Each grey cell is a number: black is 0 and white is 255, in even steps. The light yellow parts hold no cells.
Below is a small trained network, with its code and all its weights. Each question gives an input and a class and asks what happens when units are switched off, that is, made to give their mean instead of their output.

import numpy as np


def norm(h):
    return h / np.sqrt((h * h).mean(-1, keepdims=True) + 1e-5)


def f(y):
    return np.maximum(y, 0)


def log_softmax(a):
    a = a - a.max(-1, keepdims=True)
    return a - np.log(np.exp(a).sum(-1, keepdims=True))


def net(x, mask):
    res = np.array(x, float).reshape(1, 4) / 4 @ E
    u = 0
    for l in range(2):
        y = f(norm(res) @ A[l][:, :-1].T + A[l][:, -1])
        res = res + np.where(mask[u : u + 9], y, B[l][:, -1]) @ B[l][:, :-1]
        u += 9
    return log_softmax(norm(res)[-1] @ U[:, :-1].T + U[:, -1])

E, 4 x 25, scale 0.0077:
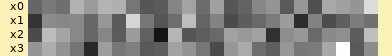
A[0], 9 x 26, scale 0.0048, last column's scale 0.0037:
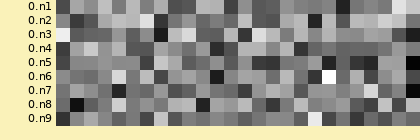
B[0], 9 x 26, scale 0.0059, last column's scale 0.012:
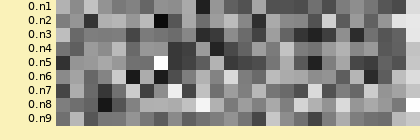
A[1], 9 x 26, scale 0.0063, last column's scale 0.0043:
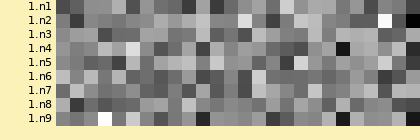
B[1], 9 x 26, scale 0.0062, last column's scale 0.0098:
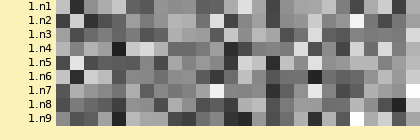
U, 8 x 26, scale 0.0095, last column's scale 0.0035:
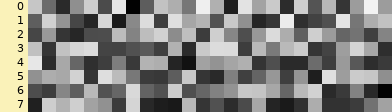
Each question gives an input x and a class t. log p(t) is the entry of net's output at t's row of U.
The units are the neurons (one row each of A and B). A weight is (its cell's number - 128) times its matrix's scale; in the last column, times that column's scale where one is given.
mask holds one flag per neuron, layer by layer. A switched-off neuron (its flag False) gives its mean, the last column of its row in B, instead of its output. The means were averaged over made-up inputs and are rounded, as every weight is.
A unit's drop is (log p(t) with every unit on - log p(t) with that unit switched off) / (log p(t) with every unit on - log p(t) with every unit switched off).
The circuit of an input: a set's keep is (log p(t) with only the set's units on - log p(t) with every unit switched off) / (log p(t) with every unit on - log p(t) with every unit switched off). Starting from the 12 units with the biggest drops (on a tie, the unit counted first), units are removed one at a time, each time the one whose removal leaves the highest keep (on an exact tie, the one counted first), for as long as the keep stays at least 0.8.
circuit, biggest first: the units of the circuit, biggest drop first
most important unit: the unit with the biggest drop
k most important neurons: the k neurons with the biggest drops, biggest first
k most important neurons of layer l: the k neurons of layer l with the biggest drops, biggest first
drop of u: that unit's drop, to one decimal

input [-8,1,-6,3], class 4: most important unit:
0.n3
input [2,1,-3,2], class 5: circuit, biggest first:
(0.n2, 0.n6, 0.n3)
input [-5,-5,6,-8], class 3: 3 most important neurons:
(1.n1, 0.n2, 0.n4)
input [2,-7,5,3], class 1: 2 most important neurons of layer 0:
(0.n7, 0.n5)
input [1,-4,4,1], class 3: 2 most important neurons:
(1.n1, 0.n8)
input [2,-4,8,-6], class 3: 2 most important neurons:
(1.n1, 0.n4)
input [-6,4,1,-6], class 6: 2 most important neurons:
(0.n5, 0.n8)
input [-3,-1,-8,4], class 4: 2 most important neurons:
(0.n3, 1.n7)
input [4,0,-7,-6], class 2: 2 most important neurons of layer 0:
(0.n8, 0.n9)
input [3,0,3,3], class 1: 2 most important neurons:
(0.n7, 0.n2)
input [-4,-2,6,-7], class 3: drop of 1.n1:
0.2
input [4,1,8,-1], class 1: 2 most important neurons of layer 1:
(1.n7, 1.n3)
